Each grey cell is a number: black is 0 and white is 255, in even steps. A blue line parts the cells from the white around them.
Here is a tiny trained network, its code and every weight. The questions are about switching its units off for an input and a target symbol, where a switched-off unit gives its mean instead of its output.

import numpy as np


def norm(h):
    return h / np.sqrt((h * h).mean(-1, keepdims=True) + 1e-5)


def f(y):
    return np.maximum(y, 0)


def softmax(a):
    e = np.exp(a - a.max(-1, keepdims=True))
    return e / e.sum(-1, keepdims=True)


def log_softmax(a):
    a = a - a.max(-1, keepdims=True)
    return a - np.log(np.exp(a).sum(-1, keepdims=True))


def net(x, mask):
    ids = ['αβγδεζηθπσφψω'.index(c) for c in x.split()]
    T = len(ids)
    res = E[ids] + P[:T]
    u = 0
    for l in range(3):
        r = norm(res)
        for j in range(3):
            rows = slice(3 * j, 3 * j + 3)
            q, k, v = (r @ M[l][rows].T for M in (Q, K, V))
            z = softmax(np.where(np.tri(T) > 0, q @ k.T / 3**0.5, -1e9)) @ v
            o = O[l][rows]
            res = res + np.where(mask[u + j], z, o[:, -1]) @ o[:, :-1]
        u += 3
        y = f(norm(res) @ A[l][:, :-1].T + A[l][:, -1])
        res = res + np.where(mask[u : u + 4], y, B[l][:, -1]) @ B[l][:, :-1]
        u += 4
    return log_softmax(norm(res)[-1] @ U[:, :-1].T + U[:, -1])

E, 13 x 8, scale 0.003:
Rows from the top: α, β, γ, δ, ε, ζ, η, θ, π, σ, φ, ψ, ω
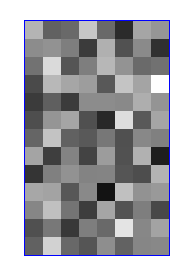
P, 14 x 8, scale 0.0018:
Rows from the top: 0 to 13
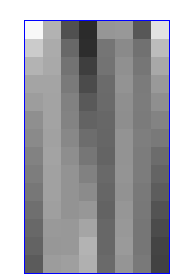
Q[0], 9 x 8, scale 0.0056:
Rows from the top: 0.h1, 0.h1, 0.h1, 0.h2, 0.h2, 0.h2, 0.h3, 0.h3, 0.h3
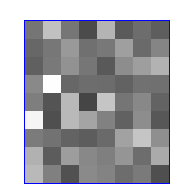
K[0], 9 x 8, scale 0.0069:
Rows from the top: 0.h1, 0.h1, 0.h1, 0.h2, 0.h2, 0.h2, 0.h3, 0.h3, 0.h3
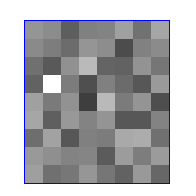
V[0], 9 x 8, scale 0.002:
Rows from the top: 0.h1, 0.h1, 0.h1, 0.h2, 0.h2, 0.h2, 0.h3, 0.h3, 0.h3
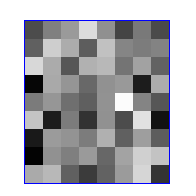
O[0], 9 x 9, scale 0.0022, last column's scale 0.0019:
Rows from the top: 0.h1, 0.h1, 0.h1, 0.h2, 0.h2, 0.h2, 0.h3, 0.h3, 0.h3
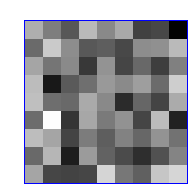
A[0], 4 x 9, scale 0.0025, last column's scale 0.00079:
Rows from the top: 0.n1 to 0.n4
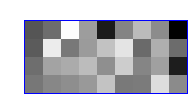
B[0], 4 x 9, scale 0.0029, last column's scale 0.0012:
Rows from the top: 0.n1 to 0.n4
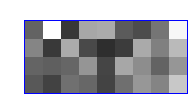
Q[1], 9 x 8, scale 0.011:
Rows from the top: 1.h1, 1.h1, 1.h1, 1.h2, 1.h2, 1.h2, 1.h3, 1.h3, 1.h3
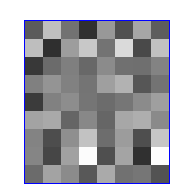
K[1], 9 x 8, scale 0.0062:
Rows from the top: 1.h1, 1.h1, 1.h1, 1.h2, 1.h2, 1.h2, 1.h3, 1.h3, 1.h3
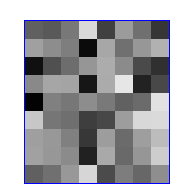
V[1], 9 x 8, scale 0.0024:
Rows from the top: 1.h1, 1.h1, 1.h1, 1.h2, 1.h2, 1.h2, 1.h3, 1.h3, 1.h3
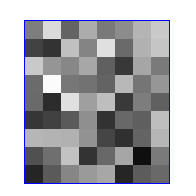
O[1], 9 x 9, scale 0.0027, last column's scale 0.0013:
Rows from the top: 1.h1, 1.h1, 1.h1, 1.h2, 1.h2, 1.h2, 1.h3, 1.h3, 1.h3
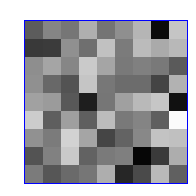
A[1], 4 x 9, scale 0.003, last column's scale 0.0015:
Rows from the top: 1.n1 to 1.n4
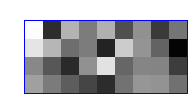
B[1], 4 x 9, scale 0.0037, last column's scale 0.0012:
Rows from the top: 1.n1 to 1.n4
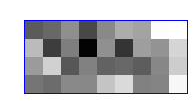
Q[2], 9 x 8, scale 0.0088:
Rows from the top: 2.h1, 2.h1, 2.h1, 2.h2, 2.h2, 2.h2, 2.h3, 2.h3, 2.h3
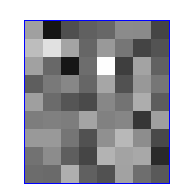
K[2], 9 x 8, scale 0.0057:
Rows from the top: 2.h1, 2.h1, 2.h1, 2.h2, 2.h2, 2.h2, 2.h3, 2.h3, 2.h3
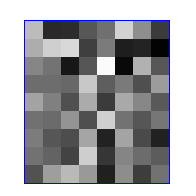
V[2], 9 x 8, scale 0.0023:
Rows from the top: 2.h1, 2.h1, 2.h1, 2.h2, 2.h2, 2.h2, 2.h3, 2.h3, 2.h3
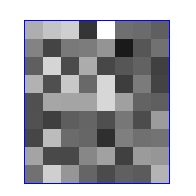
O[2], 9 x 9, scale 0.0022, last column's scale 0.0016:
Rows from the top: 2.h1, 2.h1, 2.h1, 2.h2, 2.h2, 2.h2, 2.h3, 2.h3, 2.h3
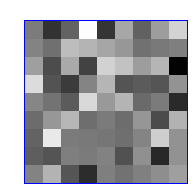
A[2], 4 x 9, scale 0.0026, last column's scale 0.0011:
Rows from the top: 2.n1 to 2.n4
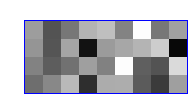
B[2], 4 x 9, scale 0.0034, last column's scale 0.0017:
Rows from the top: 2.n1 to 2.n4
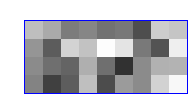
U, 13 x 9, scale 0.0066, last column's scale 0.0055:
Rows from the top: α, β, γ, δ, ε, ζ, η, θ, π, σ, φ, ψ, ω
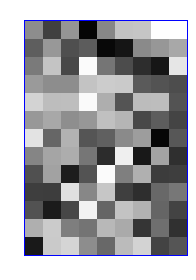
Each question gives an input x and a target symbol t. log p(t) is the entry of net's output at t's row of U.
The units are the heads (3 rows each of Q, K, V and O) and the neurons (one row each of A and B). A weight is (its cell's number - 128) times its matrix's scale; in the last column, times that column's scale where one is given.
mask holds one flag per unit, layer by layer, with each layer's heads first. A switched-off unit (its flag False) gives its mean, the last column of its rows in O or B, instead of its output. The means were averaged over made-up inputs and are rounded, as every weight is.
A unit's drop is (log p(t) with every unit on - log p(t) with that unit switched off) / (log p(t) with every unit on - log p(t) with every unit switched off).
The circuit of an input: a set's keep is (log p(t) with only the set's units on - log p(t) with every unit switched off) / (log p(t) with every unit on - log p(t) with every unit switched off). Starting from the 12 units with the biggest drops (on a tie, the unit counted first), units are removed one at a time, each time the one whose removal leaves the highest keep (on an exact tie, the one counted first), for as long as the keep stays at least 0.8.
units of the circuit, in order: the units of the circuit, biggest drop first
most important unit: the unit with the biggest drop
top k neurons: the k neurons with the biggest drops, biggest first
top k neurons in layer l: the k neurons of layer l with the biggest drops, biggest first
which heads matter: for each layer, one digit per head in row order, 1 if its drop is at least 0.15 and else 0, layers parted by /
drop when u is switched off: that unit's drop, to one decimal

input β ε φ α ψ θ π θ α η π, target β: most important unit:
0.h3
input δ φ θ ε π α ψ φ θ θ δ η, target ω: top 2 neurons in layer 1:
(1.n2 1.n4)
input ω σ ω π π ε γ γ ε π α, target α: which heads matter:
010 / 010 / 000
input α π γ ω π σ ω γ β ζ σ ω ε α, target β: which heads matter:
000 / 010 / 000
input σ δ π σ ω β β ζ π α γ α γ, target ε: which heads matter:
000 / 001 / 000
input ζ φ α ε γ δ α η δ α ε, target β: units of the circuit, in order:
(2.n2 1.n3)
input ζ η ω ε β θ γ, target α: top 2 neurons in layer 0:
(0.n2 0.n1)
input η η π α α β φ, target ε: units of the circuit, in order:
(1.h3 1.h1)
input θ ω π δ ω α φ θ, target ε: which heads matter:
010 / 001 / 000
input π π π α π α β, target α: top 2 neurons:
(1.n1 0.n1)
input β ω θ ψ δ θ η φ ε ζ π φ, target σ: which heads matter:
010 / 001 / 100
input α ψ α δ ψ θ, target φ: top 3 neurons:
(0.n2 2.n4 1.n2)
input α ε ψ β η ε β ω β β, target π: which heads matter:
010 / 001 / 100
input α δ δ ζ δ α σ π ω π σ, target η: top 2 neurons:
(1.n2 2.n4)
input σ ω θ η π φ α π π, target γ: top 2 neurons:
(0.n1 1.n1)
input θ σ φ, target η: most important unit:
1.n2
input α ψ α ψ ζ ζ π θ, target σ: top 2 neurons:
(2.n2 0.n2)
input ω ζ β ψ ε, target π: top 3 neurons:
(1.n3 2.n4 0.n2)
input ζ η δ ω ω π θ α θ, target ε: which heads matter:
010 / 000 / 000
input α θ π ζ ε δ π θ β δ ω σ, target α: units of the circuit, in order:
(1.n2)
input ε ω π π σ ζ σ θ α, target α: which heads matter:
000 / 010 / 000
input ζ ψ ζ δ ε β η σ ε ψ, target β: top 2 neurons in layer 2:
(2.n2 2.n3)
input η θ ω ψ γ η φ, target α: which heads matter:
101 / 000 / 000
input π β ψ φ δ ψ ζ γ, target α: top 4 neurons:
(0.n2 0.n1 1.n1 2.n4)
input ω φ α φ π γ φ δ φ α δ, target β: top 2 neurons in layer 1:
(1.n4 1.n1)
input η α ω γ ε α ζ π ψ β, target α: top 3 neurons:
(1.n1 2.n4 0.n1)
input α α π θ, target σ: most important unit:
0.h2
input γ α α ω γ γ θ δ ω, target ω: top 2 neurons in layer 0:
(0.n1 0.n3)
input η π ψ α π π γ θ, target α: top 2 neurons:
(1.n1 0.n1)
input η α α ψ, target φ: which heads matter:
111 / 010 / 001
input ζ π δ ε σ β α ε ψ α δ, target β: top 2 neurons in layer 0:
(0.n1 0.n2)
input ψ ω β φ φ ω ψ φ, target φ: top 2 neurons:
(2.n4 0.n1)
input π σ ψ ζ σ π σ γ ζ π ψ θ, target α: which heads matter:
000 / 000 / 000
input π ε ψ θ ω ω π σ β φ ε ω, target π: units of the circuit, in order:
(1.h3)
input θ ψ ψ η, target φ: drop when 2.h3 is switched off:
0.2
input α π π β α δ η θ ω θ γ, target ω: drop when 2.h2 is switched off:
0.2
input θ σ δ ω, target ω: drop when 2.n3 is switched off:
0.0
